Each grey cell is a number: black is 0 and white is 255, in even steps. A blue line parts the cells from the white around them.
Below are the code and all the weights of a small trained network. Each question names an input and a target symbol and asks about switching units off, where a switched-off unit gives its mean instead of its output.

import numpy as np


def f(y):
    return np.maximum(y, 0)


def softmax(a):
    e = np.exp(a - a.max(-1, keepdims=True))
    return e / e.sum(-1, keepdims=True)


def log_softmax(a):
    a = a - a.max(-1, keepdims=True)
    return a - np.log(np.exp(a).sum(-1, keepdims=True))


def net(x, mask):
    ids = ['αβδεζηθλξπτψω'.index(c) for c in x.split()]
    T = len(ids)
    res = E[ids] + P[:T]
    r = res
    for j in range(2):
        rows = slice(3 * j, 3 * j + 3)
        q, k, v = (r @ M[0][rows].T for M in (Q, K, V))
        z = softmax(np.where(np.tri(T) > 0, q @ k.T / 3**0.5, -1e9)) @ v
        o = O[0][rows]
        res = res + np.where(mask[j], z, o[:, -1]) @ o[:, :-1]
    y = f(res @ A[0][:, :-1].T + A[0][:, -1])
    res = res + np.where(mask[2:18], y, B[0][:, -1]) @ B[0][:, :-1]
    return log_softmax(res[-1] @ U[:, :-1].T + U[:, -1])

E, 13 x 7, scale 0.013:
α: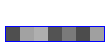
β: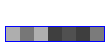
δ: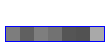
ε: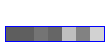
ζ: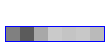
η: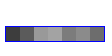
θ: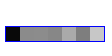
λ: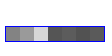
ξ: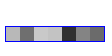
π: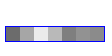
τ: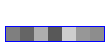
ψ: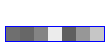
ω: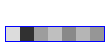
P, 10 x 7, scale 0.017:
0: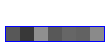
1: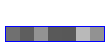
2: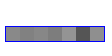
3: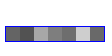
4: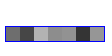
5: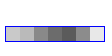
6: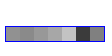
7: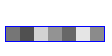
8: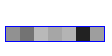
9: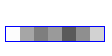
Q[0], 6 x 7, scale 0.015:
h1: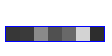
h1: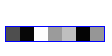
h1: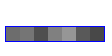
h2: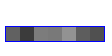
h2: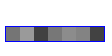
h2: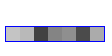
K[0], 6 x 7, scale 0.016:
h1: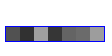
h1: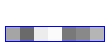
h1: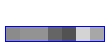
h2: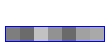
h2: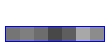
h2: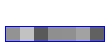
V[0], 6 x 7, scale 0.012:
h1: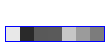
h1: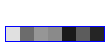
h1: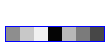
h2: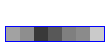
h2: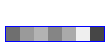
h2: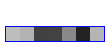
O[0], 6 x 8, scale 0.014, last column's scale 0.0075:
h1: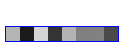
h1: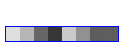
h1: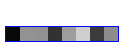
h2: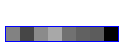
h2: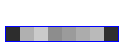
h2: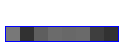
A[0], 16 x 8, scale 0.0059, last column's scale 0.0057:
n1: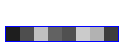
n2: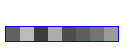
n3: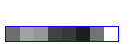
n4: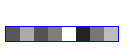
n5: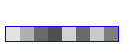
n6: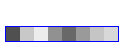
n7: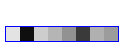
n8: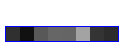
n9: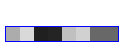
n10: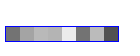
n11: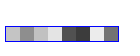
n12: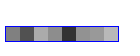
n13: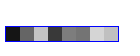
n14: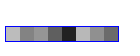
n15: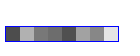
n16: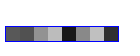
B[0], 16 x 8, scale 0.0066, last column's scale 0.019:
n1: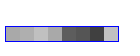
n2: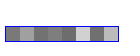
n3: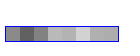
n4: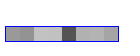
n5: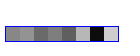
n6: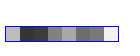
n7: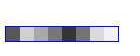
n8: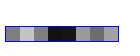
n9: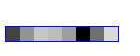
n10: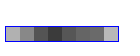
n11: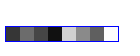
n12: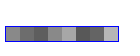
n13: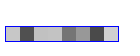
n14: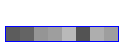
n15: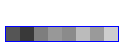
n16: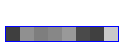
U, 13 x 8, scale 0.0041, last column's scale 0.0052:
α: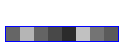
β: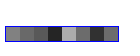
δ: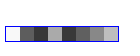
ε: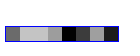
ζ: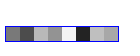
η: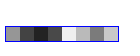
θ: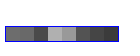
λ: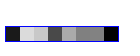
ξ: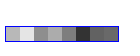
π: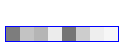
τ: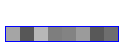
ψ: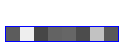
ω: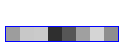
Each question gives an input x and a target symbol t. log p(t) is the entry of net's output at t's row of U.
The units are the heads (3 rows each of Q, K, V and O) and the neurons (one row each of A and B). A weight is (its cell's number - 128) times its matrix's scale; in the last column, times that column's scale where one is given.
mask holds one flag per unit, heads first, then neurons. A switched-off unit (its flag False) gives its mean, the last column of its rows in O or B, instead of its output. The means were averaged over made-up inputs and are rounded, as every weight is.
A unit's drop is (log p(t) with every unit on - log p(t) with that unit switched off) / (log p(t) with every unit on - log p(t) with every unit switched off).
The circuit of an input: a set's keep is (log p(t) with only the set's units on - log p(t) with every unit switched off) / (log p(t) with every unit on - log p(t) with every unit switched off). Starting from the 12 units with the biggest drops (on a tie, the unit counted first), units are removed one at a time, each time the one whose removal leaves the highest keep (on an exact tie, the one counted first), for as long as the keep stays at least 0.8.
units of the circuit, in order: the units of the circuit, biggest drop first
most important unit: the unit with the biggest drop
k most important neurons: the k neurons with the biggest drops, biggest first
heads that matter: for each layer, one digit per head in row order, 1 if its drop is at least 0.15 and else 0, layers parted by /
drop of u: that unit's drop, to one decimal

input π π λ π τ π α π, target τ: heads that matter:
10
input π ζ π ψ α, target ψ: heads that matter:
10
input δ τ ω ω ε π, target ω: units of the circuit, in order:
(h1, n7)
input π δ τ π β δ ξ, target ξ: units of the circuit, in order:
(h1, n9, n11)
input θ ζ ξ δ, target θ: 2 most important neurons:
(n16, n7)
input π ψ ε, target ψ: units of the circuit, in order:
(h1, n7, n11, n13)
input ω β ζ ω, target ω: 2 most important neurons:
(n7, n6)
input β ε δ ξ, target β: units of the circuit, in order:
(h1, h2)
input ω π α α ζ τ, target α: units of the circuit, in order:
(h2, h1, n8)
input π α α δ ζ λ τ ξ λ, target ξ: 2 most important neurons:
(n9, n5)
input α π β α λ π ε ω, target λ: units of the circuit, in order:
(h1, n9)
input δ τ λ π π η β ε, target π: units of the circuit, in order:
(n11, h2)
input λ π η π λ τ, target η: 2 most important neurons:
(n7, n1)
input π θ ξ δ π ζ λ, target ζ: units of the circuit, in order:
(h1, n5)
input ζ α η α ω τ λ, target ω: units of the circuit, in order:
(h1, n7, n9)
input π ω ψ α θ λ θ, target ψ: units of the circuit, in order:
(h1, n11, n7, n13)
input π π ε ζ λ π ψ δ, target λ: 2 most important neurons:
(n9, n6)
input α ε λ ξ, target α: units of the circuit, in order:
(h1, h2, n8)
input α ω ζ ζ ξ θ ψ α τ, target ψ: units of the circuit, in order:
(h1, n7, n11, n13)
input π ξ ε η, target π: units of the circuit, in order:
(h2, n11)
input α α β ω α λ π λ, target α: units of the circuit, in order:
(h1, h2, n8)
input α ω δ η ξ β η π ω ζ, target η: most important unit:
n7
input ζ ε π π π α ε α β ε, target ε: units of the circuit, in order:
(h1, h2, n7, n6)
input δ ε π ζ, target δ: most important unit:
h2
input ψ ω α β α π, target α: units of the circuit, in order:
(h2, h1, n8)
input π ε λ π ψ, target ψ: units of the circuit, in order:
(h1, n7, n11)
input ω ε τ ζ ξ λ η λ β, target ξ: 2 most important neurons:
(n9, n5)
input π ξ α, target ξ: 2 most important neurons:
(n9, n11)
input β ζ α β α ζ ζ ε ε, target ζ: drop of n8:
0.1
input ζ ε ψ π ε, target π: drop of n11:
0.2
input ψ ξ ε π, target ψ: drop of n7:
0.6
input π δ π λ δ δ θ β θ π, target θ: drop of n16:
0.2
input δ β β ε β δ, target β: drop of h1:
1.0
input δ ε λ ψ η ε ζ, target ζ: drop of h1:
1.6
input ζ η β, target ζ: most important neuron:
(n11)
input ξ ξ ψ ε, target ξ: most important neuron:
(n9)
